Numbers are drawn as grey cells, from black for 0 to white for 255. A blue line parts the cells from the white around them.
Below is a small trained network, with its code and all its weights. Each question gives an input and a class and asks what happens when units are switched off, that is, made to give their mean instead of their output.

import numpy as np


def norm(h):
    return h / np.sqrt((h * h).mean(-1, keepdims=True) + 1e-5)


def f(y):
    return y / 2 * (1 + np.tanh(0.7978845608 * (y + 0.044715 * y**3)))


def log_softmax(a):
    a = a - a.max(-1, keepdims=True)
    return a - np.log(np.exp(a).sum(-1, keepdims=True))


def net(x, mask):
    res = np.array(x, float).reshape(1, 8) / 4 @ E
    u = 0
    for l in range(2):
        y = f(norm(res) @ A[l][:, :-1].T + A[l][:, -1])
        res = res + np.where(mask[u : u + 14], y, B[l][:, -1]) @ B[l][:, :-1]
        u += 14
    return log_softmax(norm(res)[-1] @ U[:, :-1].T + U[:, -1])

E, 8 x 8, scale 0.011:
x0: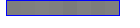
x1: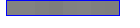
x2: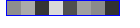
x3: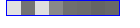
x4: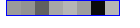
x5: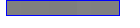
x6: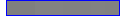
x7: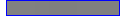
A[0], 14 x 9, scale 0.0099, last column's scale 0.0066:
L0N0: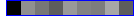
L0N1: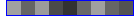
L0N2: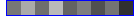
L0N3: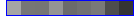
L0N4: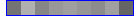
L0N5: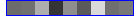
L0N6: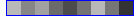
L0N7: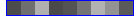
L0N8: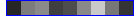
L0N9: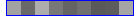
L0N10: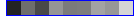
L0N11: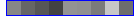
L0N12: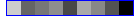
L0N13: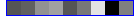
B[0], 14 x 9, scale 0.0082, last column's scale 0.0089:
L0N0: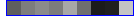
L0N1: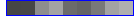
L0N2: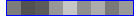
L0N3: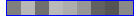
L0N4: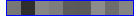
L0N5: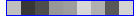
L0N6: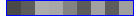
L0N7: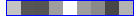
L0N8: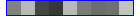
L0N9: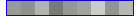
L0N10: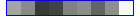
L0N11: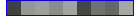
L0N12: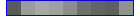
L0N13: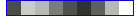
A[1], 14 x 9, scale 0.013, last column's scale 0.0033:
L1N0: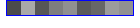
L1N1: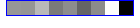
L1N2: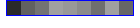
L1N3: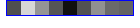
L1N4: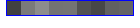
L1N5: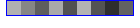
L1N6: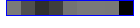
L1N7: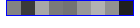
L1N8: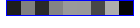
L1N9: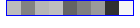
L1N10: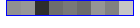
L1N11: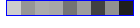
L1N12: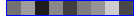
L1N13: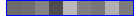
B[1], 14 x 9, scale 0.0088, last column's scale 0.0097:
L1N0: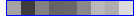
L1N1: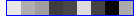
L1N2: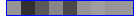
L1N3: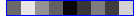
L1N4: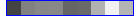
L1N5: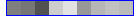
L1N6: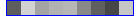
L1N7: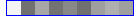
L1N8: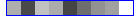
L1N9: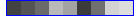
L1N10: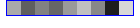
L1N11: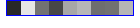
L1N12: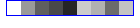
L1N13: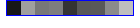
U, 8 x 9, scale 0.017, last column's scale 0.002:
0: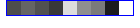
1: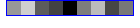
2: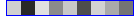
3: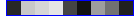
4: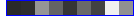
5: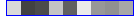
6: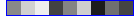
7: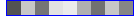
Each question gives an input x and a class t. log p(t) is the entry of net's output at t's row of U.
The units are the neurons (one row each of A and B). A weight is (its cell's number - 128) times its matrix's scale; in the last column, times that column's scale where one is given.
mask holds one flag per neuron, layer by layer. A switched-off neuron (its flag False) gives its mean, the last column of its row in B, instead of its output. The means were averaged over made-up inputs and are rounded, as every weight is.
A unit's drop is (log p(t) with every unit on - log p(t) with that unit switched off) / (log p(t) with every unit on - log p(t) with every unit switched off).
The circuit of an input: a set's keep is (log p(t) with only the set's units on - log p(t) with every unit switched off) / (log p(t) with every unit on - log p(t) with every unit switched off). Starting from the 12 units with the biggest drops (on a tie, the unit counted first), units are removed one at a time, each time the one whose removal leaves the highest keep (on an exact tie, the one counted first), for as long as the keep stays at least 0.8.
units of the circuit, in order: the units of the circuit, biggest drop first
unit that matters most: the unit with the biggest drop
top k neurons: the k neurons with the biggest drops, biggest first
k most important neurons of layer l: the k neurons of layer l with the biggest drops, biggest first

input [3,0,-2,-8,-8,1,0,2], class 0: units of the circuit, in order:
L0N7
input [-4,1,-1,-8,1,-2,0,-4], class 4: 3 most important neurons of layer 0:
L0N0, L0N5, L0N7
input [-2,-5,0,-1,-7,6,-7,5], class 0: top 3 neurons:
L0N7, L0N5, L0N8
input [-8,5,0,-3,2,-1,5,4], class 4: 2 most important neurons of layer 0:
L0N0, L0N5
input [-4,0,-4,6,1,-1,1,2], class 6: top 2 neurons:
L1N1, L1N11
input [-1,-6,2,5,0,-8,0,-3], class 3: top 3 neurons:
L0N5, L0N7, L1N9
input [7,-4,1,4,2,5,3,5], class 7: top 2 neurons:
L0N13, L1N9
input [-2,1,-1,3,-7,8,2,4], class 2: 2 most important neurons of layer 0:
L0N5, L0N7
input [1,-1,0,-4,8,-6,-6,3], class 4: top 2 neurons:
L0N5, L0N11
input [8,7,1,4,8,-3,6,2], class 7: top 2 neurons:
L0N13, L1N5
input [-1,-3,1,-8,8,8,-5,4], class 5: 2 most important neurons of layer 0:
L0N13, L0N10
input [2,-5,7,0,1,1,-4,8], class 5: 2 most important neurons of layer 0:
L0N2, L0N0
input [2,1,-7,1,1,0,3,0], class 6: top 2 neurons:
L1N9, L1N13
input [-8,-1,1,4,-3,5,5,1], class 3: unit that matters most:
L0N13
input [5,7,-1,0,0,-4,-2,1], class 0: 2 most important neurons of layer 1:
L1N8, L1N4
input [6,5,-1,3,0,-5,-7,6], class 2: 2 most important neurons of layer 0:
L0N13, L0N10
